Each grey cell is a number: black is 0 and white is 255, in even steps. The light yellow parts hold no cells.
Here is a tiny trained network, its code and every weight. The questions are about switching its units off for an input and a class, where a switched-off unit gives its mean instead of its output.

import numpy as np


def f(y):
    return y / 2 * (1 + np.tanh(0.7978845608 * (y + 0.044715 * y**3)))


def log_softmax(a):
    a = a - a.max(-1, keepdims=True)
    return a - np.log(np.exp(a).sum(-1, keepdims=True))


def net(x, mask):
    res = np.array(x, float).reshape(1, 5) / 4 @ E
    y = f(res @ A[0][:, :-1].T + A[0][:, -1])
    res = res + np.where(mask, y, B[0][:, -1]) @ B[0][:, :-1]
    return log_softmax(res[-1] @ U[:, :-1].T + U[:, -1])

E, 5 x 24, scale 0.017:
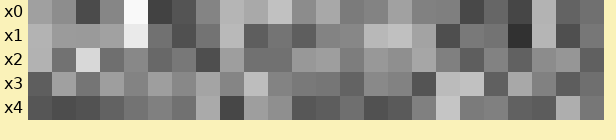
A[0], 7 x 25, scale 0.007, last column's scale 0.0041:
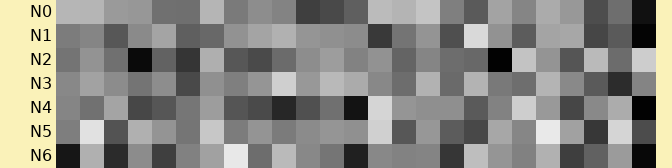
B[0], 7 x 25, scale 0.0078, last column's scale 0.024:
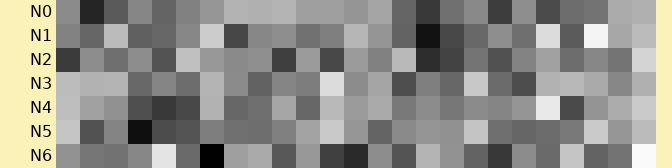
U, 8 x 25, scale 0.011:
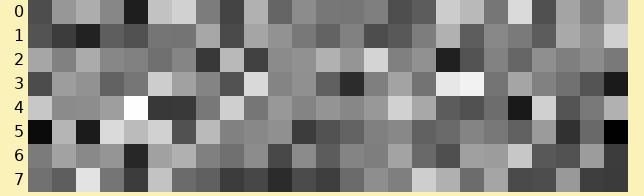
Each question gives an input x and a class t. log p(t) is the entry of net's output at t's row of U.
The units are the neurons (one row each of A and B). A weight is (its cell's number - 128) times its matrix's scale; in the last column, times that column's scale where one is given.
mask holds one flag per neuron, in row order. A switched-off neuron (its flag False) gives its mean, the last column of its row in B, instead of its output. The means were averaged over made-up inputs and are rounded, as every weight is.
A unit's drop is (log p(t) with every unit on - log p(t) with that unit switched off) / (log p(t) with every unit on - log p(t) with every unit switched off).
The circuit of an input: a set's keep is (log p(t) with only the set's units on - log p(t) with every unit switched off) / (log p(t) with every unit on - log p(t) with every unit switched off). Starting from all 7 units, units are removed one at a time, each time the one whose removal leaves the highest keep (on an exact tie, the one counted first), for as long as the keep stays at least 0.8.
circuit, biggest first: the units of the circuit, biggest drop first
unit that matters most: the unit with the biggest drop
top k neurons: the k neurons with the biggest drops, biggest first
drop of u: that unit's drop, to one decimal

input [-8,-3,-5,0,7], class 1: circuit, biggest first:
N6
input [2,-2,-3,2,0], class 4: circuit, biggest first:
N6; N2
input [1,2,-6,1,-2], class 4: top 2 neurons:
N2; N4
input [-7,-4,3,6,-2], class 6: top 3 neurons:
N6; N4; N1
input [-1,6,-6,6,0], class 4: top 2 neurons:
N6; N2
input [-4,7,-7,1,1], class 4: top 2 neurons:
N2; N1
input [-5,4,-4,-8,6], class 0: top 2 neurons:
N6; N4
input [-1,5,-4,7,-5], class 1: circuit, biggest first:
N0; N5
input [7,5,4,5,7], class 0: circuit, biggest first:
N1; N6
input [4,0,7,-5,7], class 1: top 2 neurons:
N6; N2
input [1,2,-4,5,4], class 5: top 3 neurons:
N6; N5; N4
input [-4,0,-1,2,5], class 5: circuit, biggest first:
N6; N5; N1
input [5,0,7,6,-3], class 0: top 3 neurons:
N6; N1; N3
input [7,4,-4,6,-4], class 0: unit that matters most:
N1
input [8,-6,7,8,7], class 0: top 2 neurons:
N1; N3
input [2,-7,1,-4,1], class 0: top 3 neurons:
N6; N2; N0
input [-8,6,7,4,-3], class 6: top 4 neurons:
N6; N4; N5; N1
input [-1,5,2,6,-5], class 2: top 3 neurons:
N6; N1; N5
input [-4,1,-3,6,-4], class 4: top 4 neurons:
N6; N2; N4; N1
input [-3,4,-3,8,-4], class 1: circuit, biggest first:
N0
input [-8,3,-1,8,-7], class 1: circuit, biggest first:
N0; N5
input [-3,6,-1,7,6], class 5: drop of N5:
0.2
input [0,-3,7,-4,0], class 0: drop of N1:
0.0
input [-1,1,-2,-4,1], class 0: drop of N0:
0.1
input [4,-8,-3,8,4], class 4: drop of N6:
1.5
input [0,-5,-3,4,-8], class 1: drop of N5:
0.3
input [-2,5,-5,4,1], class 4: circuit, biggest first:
N2
